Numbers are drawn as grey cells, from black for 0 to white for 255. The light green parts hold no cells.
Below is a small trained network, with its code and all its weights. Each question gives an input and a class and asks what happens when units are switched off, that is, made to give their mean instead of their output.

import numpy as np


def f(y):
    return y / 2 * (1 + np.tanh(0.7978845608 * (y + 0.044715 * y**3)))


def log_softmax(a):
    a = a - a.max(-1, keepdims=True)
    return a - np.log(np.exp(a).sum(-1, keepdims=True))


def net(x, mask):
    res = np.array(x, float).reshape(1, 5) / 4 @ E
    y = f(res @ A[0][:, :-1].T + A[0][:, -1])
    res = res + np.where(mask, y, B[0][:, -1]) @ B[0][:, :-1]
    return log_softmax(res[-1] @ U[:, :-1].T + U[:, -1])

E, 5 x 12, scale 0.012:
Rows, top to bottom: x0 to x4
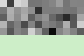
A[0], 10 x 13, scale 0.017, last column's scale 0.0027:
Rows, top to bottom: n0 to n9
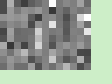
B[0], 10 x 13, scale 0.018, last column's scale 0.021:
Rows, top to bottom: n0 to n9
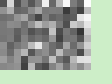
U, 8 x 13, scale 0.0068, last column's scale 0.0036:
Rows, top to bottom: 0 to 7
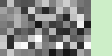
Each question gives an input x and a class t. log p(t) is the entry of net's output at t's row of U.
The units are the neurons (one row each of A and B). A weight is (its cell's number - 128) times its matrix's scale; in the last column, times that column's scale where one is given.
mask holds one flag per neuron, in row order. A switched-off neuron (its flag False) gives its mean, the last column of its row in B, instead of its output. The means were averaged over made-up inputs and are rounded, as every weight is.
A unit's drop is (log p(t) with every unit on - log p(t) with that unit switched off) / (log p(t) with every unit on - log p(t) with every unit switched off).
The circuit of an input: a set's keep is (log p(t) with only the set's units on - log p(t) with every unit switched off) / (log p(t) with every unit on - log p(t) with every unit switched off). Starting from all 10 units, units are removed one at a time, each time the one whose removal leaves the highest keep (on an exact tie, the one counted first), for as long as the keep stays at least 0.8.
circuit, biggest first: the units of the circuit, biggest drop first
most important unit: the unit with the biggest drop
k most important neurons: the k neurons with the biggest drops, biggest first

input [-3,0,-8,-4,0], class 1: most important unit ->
n9
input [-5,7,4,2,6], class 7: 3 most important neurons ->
(n4 n3 n9)
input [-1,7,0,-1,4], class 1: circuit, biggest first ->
(n2 n0 n9)
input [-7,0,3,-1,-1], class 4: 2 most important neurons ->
(n4 n5)
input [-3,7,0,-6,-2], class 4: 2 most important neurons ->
(n4 n1)
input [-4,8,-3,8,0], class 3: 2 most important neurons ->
(n2 n3)
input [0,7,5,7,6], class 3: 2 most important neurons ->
(n2 n3)
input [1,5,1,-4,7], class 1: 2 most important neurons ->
(n2 n4)
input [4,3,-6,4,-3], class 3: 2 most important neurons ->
(n3 n0)
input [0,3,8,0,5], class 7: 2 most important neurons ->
(n2 n3)
